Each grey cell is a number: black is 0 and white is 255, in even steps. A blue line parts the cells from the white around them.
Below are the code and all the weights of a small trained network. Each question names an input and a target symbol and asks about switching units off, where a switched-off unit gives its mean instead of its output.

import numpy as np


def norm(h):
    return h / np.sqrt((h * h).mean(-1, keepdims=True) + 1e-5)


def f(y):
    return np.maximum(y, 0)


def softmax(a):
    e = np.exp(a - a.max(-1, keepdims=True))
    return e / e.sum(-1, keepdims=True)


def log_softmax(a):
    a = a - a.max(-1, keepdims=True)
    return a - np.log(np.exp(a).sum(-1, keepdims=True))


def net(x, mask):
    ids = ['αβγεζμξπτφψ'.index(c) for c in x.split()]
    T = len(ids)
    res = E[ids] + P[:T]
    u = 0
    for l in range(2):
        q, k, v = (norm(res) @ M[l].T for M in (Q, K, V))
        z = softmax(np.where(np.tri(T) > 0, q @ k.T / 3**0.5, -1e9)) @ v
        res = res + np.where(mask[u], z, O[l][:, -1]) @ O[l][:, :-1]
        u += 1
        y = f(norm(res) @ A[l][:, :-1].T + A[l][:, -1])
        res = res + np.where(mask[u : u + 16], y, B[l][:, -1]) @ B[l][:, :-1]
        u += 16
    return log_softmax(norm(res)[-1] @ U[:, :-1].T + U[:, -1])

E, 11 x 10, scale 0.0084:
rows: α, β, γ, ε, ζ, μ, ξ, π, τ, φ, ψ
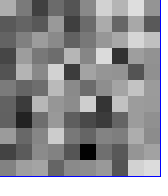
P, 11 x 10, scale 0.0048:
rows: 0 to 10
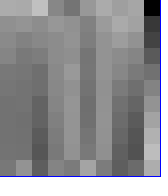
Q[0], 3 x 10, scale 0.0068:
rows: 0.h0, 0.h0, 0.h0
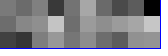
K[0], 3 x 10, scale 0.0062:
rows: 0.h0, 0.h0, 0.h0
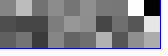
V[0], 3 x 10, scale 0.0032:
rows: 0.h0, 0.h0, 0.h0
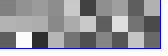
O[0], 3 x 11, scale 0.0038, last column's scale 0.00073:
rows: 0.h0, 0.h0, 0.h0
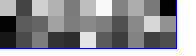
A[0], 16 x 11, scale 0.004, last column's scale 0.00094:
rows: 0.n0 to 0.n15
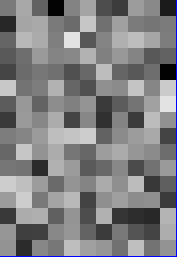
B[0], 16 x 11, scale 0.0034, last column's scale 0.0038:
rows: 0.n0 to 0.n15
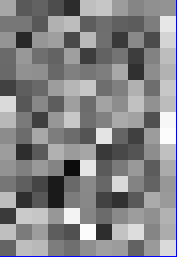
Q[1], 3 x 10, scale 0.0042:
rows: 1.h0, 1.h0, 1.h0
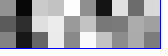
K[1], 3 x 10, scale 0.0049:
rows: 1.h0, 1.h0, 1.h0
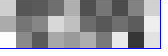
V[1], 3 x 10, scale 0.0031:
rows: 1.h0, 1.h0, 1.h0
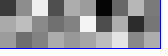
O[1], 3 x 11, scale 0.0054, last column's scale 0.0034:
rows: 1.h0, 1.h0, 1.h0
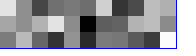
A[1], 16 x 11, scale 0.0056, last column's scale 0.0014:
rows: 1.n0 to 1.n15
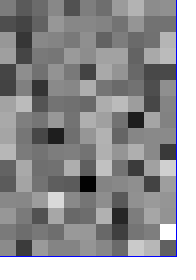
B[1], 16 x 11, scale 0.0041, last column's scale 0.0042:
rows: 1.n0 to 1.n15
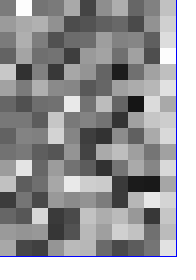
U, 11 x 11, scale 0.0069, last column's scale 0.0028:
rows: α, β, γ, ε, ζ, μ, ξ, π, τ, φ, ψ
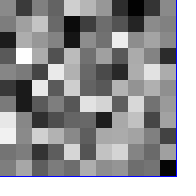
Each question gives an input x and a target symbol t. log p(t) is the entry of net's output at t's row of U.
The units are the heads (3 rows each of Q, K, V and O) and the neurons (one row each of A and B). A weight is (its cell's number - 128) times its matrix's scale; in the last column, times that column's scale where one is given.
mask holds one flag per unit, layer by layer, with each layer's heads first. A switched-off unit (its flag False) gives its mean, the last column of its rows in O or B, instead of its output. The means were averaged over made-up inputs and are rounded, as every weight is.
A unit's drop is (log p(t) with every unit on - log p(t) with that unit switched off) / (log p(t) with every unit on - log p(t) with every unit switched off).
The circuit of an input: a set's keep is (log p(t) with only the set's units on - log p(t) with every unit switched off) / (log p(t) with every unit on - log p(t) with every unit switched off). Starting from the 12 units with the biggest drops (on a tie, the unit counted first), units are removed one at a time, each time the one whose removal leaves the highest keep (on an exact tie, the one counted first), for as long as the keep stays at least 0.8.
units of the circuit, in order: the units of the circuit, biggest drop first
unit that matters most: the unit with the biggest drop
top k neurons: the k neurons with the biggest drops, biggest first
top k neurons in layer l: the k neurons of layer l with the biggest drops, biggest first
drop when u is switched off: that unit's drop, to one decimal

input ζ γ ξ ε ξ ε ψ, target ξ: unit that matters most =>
1.n13
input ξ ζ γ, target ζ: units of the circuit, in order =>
[0.n9 1.n15]
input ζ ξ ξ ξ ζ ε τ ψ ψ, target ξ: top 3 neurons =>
[1.n13 0.n2 1.n15]
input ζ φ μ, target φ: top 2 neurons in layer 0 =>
[0.n11 0.n5]
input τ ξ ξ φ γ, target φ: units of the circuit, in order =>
[0.h0 1.n9 1.n6]
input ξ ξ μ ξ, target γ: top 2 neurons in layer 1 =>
[1.n4 1.n3]
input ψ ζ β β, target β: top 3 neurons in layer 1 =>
[1.n1 1.n5 1.n15]
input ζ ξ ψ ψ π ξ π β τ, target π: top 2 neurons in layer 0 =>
[0.n12 0.n11]
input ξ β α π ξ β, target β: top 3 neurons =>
[0.n7 0.n4 1.n5]
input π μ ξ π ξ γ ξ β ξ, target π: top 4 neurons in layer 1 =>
[1.n12 1.n3 1.n6 1.n8]
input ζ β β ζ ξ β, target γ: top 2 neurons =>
[0.n7 0.n1]
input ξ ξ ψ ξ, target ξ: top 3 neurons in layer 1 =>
[1.n3 1.n8 1.n0]
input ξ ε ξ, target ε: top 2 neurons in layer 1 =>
[1.n2 1.n3]
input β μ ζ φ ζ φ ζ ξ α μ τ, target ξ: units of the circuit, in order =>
[1.n13]
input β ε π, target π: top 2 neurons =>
[1.n0 0.n14]
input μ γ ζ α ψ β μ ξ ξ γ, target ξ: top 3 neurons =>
[1.n13 0.n2 1.n15]
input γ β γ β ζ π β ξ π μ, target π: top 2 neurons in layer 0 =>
[0.n12 0.n11]
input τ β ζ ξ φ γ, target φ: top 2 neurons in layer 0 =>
[0.n11 0.n8]
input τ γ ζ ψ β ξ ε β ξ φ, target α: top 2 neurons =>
[1.n11 0.n9]
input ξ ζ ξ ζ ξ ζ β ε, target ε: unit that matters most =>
1.n10
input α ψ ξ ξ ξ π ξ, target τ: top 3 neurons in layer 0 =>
[0.n8 0.n9 0.n13]
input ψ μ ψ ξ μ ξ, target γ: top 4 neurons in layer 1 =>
[1.n3 1.n4 1.n11 1.n15]
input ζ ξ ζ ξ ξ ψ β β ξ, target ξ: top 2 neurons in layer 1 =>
[1.n3 1.n0]
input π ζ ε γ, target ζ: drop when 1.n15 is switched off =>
0.3
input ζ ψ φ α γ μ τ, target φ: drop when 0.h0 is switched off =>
1.5
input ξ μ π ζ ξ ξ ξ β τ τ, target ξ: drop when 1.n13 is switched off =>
0.2
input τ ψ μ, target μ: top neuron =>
[1.n5]
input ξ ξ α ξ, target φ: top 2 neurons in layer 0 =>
[0.n9 0.n7]
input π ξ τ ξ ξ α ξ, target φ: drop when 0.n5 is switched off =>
0.4
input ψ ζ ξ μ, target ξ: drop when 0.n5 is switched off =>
0.1
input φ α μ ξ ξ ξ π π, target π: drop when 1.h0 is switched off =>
0.0
